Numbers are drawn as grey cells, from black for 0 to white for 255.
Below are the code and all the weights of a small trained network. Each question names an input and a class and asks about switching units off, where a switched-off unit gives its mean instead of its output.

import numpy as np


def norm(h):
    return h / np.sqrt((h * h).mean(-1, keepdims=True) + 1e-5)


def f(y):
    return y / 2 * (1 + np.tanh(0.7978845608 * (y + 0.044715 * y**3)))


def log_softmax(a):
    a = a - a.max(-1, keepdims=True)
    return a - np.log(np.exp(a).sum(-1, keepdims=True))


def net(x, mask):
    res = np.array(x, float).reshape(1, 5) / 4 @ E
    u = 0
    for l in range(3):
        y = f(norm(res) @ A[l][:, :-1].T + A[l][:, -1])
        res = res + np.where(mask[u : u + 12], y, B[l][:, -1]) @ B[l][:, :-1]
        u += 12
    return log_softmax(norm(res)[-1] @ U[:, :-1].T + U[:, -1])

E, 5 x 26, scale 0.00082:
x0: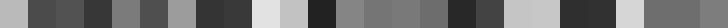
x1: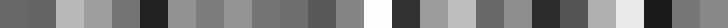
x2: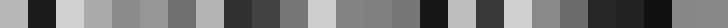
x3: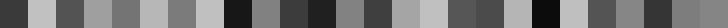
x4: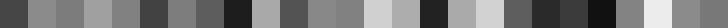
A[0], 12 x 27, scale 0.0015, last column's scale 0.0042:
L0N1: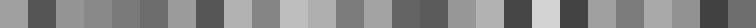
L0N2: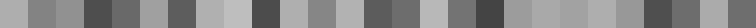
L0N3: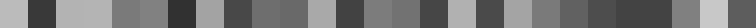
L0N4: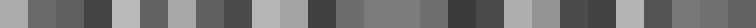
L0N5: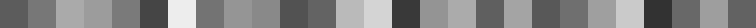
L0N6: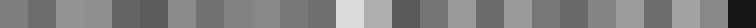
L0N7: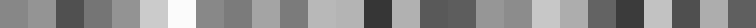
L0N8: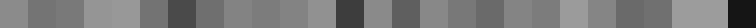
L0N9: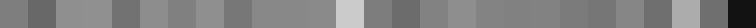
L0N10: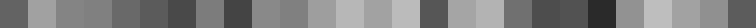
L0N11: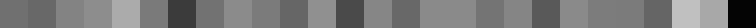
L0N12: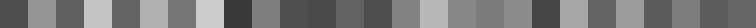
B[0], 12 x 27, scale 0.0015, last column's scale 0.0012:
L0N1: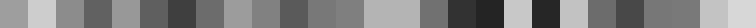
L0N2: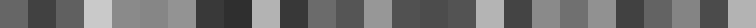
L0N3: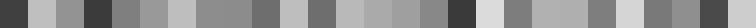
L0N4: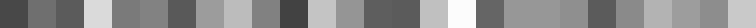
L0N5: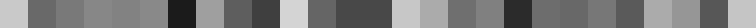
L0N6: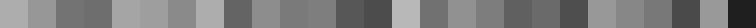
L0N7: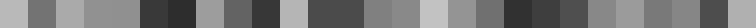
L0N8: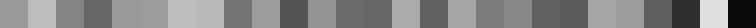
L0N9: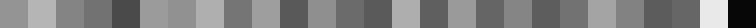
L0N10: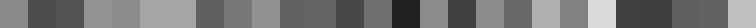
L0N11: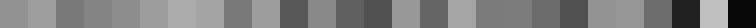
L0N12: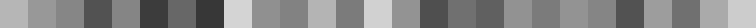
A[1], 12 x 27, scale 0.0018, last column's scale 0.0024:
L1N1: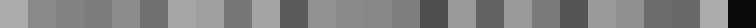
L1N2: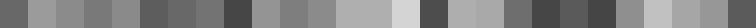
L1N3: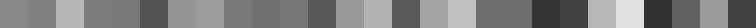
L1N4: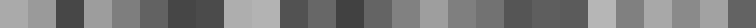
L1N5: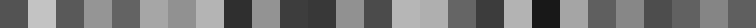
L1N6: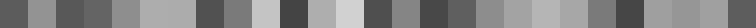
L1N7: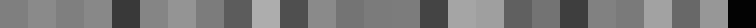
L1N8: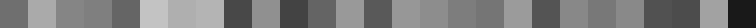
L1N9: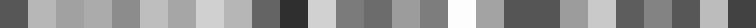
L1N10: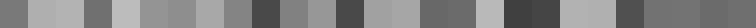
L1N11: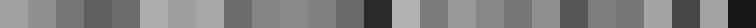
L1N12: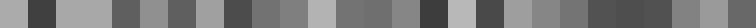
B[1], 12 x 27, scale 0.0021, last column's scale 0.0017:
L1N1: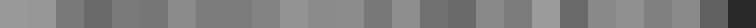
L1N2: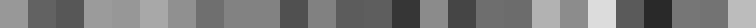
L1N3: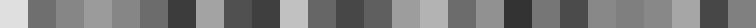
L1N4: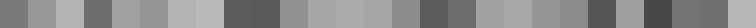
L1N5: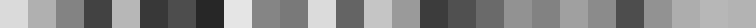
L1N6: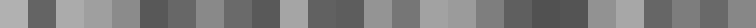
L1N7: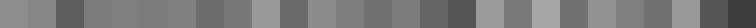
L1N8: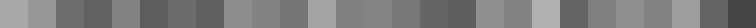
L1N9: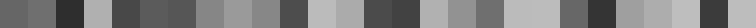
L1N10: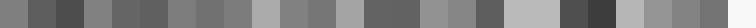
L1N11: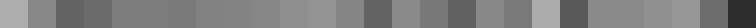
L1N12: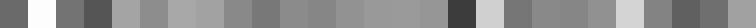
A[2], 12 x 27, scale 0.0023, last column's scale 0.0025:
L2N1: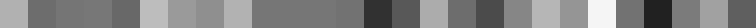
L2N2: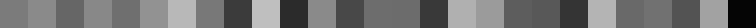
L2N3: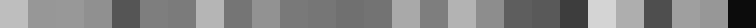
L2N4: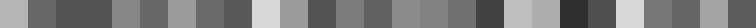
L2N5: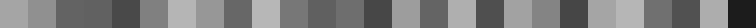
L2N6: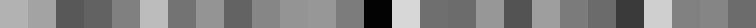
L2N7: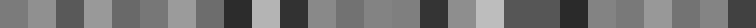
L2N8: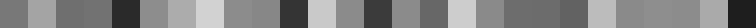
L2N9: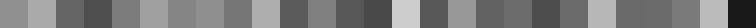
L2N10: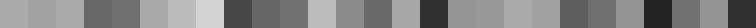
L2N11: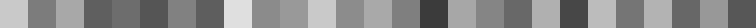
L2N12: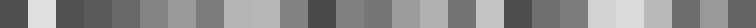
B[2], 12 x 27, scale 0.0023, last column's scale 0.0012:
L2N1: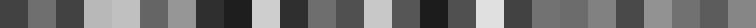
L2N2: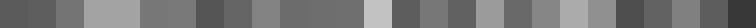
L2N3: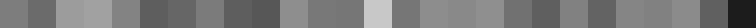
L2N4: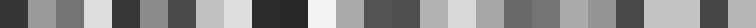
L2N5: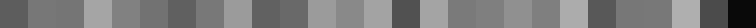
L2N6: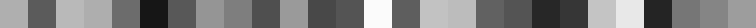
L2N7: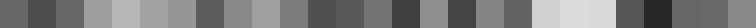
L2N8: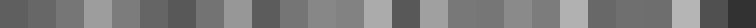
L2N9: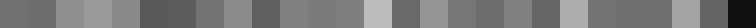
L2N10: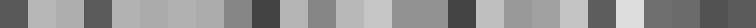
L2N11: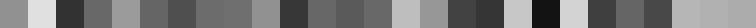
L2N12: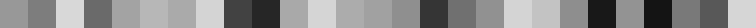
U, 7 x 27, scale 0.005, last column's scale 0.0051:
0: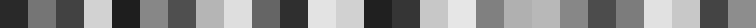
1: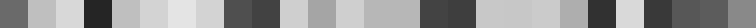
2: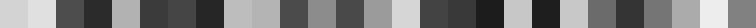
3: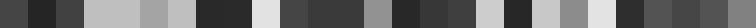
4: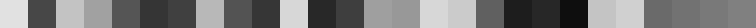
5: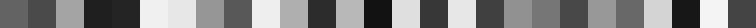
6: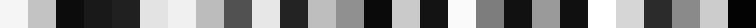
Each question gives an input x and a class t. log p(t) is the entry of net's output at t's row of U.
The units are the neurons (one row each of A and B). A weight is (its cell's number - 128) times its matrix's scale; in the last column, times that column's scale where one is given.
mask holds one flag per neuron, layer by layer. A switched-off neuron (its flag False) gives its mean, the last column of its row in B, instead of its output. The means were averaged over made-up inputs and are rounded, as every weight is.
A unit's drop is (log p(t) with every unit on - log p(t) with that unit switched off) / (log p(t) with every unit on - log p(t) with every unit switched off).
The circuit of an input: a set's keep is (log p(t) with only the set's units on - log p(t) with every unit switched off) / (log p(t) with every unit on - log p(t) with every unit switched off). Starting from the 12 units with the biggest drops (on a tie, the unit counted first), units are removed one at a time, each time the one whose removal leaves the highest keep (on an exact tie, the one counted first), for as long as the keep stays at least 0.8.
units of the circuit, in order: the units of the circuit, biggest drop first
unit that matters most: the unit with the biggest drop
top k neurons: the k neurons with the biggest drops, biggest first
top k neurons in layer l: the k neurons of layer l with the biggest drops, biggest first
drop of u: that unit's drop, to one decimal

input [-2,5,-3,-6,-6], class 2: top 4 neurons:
L2N11; L1N2; L0N10; L0N1
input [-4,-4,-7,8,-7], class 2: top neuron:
L1N5
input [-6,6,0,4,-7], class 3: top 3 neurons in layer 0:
L0N4; L0N2; L0N7
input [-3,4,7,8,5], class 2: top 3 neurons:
L1N5; L1N4; L2N12
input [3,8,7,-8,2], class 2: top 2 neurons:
L2N11; L1N4
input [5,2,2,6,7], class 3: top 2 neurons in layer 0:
L0N1; L0N10
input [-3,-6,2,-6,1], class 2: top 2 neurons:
L2N11; L0N5
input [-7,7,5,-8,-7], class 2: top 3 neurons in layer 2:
L2N11; L2N4; L2N1
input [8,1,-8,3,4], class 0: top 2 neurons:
L2N4; L1N12
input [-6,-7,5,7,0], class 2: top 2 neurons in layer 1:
L1N5; L1N3
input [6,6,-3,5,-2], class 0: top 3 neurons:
L2N4; L0N7; L0N1
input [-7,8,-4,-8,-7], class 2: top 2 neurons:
L2N11; L0N4
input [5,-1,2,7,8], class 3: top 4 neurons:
L0N1; L2N7; L1N2; L2N11
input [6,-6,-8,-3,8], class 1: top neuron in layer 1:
L1N10
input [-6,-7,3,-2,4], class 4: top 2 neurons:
L2N6; L0N4
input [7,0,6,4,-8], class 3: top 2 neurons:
L2N1; L1N10
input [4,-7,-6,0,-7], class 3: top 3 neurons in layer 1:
L1N12; L1N3; L1N10
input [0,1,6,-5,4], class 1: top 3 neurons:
L1N5; L2N10; L0N12
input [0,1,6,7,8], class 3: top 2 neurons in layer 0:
L0N1; L0N10
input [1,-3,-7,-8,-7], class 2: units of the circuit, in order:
L2N11
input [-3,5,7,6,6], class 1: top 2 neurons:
L0N1; L2N10
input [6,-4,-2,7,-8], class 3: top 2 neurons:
L2N1; L0N1
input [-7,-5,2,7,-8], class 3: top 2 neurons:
L2N1; L0N2
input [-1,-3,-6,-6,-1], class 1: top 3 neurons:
L2N12; L1N5; L0N12
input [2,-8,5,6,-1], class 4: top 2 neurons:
L2N6; L0N1
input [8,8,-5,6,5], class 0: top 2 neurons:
L2N4; L0N7
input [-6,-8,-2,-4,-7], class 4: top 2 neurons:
L2N6; L1N2
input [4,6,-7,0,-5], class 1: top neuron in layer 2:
L2N12
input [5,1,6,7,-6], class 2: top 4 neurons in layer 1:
L1N5; L1N4; L1N10; L1N2
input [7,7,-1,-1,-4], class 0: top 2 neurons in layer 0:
L0N7; L0N4
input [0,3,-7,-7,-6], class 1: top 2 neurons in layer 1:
L1N5; L1N2
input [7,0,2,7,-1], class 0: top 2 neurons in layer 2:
L2N4; L2N11
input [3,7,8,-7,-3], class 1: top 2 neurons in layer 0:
L0N12; L0N7
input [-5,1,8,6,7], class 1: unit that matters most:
L2N10
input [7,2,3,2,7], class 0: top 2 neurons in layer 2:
L2N4; L2N1
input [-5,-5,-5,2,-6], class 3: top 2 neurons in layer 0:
L0N4; L0N3
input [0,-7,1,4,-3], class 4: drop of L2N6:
0.5
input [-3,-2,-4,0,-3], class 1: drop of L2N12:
0.7
